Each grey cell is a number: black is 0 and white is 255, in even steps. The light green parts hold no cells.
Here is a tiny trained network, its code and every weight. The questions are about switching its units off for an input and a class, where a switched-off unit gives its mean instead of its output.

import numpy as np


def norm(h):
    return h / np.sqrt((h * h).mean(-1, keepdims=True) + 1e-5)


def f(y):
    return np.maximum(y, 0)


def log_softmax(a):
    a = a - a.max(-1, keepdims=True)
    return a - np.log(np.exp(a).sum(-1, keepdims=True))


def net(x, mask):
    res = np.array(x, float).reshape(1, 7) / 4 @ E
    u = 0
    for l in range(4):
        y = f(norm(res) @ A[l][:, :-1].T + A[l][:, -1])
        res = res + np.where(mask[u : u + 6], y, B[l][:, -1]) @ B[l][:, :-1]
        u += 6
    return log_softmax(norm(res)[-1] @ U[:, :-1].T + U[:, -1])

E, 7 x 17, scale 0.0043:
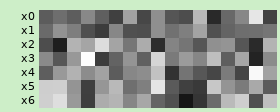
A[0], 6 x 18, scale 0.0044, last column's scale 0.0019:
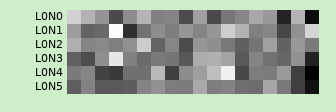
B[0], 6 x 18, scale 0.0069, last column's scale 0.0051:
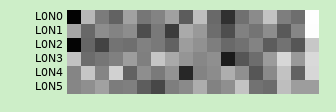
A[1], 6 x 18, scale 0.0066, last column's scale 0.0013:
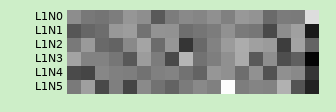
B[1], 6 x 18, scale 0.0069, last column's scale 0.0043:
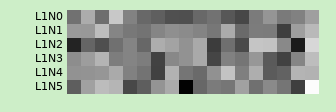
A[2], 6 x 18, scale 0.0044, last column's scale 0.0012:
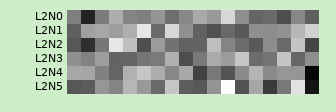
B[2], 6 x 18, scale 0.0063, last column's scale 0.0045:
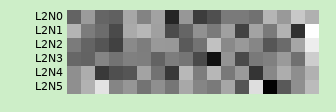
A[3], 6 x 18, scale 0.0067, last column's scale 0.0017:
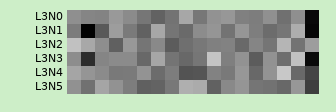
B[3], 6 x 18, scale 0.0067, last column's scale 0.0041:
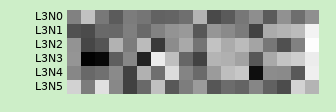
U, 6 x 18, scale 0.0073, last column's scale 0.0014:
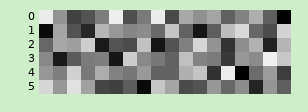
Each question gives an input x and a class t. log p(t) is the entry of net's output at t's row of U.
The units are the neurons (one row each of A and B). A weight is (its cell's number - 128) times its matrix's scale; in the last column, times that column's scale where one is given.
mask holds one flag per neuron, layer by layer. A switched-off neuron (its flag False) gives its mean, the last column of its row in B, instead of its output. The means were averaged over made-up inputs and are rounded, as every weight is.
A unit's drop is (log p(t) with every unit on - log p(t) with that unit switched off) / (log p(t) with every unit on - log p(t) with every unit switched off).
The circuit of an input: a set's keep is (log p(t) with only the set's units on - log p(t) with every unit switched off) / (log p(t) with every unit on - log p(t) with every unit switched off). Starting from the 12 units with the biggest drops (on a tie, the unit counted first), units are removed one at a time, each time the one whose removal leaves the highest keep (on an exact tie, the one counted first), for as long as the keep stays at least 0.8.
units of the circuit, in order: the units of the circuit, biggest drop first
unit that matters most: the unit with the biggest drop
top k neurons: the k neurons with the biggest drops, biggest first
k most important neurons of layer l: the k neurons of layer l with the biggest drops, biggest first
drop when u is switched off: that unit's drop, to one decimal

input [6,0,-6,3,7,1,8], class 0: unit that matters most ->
L0N4
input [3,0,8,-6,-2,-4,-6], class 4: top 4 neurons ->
[L2N5; L1N4; L0N1; L1N1]
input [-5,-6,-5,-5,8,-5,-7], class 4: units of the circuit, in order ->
[L2N5; L1N4; L1N1]
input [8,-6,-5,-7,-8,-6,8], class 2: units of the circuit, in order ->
[L0N4; L1N5]
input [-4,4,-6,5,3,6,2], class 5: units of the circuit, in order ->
[L1N3; L3N5]
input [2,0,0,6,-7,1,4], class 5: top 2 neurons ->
[L0N1; L3N5]
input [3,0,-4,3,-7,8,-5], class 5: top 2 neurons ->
[L1N3; L0N1]
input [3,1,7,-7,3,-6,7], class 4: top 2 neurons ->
[L2N5; L1N4]
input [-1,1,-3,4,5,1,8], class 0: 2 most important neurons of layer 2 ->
[L2N4; L2N1]
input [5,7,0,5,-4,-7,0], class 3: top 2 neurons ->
[L0N1; L0N3]
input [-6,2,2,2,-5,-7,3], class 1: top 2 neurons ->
[L0N0; L1N2]
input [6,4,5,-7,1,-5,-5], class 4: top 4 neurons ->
[L2N5; L1N4; L1N1; L0N3]
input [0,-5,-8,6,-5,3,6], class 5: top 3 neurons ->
[L0N1; L1N3; L3N5]
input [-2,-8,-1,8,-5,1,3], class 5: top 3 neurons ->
[L0N1; L3N5; L1N3]
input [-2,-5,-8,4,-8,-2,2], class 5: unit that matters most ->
L0N1
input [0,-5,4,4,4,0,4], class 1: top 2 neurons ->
[L0N3; L0N1]
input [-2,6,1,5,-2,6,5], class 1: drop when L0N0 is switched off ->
0.2
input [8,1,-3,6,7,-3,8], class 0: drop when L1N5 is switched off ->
0.3
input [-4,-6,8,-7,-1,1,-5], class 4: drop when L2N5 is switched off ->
0.2
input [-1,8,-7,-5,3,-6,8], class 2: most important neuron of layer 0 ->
[L0N4]
